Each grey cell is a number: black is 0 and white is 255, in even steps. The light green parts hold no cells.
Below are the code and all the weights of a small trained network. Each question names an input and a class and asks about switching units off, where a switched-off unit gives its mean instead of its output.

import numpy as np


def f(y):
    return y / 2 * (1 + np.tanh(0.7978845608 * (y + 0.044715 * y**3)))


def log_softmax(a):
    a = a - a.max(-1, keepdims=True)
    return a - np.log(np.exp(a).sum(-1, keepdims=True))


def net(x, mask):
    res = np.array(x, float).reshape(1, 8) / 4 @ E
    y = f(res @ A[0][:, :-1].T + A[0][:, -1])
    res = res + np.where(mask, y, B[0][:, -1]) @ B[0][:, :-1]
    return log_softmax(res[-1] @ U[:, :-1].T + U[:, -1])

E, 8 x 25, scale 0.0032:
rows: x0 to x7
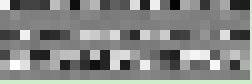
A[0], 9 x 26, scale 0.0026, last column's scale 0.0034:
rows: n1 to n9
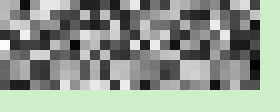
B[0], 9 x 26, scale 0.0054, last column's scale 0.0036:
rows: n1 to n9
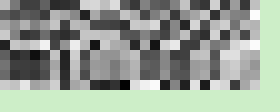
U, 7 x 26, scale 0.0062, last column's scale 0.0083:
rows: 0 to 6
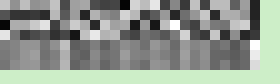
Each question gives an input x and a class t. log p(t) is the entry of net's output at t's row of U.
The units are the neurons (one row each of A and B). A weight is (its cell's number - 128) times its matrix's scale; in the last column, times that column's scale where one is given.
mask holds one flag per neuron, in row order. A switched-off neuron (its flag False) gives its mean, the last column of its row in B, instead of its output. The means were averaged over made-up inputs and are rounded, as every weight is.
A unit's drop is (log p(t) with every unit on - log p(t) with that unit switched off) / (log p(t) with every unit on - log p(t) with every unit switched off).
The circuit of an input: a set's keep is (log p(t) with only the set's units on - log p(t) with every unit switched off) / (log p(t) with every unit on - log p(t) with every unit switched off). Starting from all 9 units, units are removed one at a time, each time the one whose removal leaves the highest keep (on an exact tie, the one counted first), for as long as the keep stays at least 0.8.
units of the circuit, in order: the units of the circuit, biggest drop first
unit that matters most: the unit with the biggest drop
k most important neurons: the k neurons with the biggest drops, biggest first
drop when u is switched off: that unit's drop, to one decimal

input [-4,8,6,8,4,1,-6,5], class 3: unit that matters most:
n4
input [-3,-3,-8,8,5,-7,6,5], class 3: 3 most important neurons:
[n4, n9, n5]
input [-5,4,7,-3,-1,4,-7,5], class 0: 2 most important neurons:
[n9, n5]
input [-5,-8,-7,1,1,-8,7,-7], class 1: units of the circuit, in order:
[n2, n6]
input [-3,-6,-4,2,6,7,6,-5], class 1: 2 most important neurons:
[n8, n9]
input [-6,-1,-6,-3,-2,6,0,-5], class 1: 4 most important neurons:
[n5, n8, n7, n9]
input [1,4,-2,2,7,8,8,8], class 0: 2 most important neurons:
[n3, n2]
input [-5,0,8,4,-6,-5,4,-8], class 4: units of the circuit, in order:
[n5, n2]
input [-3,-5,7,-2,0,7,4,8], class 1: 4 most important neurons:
[n8, n7, n9, n5]
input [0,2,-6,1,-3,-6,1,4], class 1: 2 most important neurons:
[n6, n2]
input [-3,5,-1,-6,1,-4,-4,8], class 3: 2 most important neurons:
[n1, n5]
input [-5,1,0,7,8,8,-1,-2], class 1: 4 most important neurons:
[n8, n7, n5, n1]
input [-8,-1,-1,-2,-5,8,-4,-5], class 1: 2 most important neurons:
[n5, n8]
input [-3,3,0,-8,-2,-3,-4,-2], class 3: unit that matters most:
n1
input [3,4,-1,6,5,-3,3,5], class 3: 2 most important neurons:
[n4, n9]
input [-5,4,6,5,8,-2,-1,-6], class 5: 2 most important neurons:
[n5, n1]
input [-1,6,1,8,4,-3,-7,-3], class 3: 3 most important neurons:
[n4, n3, n5]
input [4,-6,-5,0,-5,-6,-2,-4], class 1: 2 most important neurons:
[n6, n2]
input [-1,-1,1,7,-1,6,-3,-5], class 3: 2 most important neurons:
[n4, n2]
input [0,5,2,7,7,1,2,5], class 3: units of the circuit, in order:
[n4]
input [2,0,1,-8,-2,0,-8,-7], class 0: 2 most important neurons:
[n9, n4]
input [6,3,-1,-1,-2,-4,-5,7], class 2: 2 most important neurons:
[n5, n3]
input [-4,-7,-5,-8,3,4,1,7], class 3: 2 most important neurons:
[n1, n5]
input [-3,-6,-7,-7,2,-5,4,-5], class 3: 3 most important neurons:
[n1, n5, n9]
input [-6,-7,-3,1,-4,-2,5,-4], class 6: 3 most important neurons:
[n5, n9, n2]
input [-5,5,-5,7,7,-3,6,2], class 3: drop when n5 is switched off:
0.3
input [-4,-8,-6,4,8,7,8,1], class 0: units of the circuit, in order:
[n3]
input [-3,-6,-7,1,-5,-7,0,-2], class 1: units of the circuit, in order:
[n6, n2]
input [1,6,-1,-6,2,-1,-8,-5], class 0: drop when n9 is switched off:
1.4
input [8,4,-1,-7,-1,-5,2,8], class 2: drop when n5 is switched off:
1.2
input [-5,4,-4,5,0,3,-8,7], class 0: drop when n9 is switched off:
0.8
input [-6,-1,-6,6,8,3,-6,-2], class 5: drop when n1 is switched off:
0.2
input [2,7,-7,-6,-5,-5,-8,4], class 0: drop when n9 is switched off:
1.8
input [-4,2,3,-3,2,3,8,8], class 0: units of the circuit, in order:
[n3]
